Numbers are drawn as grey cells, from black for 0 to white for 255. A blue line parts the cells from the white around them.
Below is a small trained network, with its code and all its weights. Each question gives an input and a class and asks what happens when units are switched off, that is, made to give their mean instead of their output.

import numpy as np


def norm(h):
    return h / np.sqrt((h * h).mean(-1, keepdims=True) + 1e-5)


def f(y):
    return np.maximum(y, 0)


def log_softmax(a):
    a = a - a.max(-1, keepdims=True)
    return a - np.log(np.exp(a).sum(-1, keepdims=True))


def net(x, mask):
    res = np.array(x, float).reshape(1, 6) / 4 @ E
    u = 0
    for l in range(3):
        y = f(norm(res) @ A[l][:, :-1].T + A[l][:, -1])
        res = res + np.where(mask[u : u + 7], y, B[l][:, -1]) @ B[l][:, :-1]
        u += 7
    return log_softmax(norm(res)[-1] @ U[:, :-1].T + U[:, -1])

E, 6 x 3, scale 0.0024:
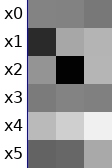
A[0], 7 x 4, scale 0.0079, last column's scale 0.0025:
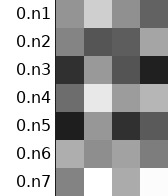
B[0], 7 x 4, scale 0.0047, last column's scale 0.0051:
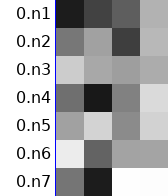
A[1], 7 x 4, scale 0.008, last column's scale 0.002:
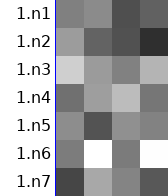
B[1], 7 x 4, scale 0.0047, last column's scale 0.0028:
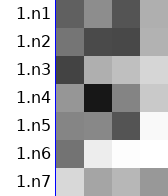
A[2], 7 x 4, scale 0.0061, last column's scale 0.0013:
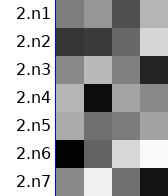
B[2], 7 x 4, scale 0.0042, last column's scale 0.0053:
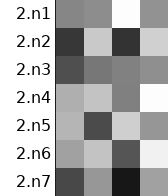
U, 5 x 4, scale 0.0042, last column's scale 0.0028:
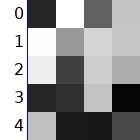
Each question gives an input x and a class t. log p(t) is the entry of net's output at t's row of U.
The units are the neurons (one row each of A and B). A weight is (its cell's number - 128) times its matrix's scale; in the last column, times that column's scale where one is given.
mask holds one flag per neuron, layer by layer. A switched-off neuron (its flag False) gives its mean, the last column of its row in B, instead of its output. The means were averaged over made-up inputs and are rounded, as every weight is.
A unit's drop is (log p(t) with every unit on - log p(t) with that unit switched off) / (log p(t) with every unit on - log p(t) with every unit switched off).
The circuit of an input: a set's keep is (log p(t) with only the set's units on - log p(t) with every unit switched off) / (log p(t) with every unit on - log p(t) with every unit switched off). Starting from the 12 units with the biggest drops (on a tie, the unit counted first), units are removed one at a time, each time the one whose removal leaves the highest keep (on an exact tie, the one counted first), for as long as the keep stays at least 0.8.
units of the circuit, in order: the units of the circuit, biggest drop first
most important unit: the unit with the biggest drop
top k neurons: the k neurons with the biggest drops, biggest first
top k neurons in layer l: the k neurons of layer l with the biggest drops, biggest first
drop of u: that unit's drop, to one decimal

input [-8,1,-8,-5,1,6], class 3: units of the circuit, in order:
0.n1, 0.n4
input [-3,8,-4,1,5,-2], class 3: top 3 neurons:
0.n7, 0.n1, 0.n4
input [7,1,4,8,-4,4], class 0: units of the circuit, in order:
2.n2, 0.n4
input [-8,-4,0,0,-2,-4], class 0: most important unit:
0.n7
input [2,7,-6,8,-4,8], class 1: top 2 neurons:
0.n5, 0.n3
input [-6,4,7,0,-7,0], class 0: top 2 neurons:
2.n2, 0.n4
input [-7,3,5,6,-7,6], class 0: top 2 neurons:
2.n2, 0.n4
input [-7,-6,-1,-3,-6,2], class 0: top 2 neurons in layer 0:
0.n7, 0.n4
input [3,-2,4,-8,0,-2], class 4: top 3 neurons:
0.n5, 1.n6, 1.n2
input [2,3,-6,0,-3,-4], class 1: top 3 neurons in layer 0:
0.n5, 0.n3, 0.n7
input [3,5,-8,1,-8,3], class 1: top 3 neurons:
1.n6, 0.n5, 0.n3
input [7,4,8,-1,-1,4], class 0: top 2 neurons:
0.n7, 2.n2
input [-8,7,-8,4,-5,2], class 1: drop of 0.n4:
0.1
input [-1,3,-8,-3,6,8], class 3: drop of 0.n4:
0.2
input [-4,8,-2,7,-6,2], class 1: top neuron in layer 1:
1.n7
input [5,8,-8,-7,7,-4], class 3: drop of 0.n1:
0.3
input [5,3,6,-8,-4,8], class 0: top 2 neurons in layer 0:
0.n4, 0.n7
